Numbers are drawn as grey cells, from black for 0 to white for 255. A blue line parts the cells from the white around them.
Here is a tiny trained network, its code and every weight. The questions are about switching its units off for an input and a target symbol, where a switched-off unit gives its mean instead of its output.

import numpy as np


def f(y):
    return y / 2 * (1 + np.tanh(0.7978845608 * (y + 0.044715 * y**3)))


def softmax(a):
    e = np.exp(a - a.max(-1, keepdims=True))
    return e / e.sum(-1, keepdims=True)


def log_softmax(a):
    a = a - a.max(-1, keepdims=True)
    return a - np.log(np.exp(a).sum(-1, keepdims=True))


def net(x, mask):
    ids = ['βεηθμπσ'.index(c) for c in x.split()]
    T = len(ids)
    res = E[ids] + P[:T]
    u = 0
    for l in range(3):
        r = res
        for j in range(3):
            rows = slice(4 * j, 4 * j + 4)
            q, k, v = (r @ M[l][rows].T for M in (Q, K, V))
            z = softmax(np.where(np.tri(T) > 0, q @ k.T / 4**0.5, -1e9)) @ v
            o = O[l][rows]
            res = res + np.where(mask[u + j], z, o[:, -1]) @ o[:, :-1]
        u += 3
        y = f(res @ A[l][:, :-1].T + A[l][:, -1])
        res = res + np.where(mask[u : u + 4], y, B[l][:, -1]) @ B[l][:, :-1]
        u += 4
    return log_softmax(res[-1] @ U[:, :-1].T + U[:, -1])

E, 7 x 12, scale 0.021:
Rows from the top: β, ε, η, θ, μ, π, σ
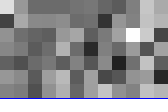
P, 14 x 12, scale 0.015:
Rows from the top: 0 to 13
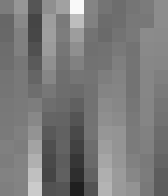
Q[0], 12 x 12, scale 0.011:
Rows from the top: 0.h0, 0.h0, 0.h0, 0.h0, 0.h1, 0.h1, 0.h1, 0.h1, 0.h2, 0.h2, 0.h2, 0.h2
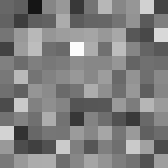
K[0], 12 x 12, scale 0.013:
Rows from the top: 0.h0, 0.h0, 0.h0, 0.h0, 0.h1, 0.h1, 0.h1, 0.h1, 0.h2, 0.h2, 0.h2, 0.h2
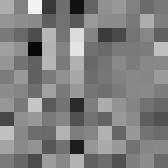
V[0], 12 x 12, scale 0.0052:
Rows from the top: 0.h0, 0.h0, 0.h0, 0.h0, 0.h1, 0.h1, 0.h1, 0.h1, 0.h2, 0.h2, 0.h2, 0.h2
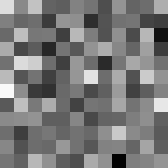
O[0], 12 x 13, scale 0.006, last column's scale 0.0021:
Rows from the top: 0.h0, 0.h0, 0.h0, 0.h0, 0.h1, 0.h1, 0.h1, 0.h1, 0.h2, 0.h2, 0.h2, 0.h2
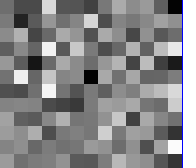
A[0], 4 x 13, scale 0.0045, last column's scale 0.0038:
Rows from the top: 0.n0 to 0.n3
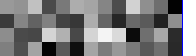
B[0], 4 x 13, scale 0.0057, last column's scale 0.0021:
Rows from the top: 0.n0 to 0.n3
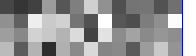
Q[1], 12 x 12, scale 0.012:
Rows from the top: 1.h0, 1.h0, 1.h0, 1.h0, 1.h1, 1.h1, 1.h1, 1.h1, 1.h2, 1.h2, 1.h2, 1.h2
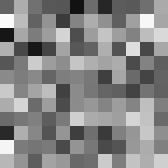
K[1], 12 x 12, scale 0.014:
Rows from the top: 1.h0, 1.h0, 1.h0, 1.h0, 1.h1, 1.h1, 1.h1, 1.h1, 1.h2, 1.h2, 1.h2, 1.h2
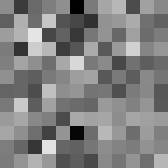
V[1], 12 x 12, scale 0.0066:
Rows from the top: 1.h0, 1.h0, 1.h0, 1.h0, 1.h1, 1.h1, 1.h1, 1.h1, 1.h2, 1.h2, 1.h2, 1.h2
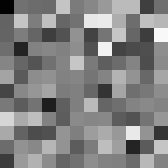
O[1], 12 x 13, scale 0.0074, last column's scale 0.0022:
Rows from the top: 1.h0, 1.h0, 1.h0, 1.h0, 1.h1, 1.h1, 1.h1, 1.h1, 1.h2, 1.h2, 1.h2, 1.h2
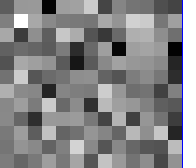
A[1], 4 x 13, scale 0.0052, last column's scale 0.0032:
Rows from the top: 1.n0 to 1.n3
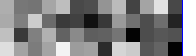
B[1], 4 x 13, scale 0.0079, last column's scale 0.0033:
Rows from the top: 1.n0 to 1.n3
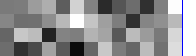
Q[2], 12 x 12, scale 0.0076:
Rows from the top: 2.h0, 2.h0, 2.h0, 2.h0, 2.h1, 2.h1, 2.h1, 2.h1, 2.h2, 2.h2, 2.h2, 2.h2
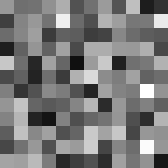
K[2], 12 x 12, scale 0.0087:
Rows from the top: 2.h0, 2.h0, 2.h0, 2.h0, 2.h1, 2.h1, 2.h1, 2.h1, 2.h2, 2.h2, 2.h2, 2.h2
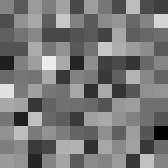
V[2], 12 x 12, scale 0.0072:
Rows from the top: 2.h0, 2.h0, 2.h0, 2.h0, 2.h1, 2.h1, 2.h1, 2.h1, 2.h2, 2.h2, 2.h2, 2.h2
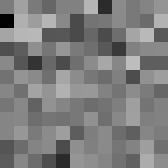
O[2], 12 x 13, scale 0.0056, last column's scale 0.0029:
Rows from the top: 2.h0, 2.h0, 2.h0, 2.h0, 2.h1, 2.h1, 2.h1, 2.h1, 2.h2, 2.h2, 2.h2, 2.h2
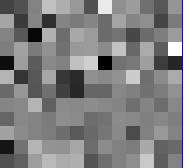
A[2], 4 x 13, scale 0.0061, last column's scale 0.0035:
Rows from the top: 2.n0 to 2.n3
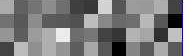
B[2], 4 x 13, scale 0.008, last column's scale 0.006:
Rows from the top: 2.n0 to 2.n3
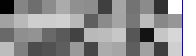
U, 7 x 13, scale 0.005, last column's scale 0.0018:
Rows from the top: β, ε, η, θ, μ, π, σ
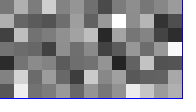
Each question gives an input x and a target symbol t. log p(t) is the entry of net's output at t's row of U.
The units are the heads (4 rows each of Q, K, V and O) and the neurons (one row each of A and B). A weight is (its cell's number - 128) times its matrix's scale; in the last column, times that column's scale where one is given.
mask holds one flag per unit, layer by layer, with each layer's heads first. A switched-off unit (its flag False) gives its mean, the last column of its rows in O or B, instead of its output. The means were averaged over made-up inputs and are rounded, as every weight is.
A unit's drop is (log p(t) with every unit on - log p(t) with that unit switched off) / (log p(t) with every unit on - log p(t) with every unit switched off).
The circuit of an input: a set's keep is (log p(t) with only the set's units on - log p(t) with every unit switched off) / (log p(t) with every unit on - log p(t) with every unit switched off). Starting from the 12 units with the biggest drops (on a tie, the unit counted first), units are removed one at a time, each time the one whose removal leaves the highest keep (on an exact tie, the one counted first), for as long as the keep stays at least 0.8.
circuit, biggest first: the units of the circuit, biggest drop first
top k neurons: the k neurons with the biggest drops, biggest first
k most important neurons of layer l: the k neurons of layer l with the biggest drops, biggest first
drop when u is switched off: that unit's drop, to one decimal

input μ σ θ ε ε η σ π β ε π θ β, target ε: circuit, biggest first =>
0.h1, 1.h0, 1.h1
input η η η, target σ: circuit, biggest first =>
1.h2
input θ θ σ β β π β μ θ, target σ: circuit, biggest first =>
1.h0, 0.h0
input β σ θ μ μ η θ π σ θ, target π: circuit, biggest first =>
0.h0, 1.h0
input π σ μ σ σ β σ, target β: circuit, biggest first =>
1.h0, 1.n0
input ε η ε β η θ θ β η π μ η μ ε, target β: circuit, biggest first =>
0.h0, 1.h0, 1.n0
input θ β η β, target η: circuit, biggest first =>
1.h0, 2.h1, 1.n3
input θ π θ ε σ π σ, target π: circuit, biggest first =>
1.h0, 0.h0
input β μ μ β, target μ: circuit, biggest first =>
1.h0, 2.h2
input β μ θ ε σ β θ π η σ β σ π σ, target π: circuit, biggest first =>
1.h0, 0.n1
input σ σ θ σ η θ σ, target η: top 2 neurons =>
0.n2, 1.n3
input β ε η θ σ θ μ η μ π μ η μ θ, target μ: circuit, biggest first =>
1.h0, 0.n1, 2.h2
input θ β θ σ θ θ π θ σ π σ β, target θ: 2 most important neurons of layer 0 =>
0.n1, 0.n3
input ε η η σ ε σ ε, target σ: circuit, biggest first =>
1.h0
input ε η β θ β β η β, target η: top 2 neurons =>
1.n2, 1.n3
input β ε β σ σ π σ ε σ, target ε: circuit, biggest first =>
1.h0, 1.h2
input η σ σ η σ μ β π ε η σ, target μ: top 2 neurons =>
0.n0, 0.n1
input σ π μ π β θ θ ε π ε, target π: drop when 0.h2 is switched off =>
0.0
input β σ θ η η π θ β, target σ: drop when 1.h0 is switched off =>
1.1
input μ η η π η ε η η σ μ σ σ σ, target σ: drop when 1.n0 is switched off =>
0.1
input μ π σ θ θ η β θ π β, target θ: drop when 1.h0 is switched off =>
1.0
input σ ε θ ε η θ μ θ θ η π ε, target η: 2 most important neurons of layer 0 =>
0.n1, 0.n2
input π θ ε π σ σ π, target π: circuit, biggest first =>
2.n2
